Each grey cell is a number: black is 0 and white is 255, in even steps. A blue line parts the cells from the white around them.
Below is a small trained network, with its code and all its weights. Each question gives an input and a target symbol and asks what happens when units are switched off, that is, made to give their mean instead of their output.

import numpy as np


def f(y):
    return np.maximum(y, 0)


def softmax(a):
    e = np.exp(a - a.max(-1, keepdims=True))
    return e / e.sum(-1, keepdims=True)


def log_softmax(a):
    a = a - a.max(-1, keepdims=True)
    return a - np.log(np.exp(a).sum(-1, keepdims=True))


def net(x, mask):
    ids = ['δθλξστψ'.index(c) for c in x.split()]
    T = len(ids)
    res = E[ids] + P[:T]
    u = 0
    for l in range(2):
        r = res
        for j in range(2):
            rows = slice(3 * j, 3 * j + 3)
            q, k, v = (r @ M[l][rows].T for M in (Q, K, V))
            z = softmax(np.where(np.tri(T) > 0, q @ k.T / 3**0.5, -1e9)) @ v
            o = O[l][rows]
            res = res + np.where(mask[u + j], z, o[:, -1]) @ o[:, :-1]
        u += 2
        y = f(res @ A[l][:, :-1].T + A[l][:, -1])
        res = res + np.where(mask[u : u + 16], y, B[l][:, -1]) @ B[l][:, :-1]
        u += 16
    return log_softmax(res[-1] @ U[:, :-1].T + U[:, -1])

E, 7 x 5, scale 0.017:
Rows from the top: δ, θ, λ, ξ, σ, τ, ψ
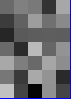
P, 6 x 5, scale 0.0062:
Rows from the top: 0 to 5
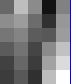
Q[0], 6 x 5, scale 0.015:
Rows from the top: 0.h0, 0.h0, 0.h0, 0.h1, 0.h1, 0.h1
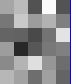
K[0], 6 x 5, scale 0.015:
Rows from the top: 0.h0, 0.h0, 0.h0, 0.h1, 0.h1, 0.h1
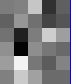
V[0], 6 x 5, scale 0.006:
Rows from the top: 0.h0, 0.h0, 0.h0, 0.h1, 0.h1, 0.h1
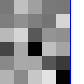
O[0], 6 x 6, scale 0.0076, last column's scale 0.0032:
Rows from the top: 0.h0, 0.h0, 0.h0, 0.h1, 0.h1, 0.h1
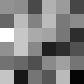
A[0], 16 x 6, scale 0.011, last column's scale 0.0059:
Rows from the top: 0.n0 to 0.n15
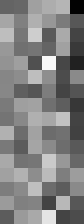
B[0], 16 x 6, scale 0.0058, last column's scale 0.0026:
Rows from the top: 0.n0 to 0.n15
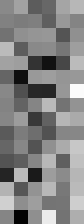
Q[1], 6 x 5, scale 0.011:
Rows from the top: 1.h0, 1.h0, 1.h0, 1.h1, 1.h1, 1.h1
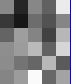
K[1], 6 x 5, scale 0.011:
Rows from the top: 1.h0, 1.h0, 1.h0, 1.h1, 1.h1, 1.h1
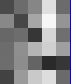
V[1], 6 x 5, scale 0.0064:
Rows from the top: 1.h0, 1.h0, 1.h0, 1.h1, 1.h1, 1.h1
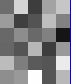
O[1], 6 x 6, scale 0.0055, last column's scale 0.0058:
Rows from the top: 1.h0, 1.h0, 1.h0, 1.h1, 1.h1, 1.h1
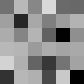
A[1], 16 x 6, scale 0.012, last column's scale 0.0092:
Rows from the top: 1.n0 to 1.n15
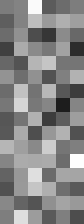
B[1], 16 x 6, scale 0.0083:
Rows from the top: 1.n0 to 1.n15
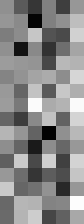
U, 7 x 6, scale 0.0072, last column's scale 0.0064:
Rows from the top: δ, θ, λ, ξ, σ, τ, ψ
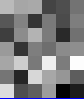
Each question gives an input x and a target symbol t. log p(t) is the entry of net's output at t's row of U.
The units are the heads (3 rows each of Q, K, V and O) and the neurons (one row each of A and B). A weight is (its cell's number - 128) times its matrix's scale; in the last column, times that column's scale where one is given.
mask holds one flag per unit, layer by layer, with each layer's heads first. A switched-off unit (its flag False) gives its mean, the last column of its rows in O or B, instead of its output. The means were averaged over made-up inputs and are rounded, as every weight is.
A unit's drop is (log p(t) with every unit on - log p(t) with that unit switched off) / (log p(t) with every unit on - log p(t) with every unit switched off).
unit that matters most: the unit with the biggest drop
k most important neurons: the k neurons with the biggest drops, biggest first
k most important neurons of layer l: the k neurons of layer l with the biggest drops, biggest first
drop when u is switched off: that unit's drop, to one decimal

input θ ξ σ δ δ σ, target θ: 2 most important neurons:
[1.n7 1.n9]
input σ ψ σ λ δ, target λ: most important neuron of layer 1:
[1.n15]
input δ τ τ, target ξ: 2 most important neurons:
[1.n7 1.n4]
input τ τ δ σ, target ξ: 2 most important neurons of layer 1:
[1.n11 1.n7]
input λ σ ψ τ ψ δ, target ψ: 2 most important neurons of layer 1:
[1.n0 1.n7]
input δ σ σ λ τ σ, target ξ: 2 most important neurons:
[1.n7 1.n11]
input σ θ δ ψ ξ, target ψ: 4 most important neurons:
[1.n0 1.n12 0.n6 0.n2]
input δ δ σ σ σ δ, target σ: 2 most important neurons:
[1.n11 0.n12]
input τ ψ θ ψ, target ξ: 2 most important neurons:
[1.n11 1.n14]
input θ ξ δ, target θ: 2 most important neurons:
[1.n7 1.n1]
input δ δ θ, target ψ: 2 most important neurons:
[1.n13 0.n6]
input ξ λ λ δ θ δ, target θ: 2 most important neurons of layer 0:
[0.n6 0.n4]
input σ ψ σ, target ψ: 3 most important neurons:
[1.n10 1.n14 0.n6]
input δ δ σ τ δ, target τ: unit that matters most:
1.h0
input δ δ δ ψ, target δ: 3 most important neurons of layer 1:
[1.n7 1.n2 1.n8]
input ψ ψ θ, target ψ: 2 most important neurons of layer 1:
[1.n0 1.n12]
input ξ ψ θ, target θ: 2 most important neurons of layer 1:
[1.n7 1.n1]
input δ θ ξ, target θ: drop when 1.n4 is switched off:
-0.1
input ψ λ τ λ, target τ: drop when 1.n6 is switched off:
-0.1
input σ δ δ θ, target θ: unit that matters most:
1.h1
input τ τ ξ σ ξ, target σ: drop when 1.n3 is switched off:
0.1
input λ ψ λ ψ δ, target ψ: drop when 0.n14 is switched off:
0.1
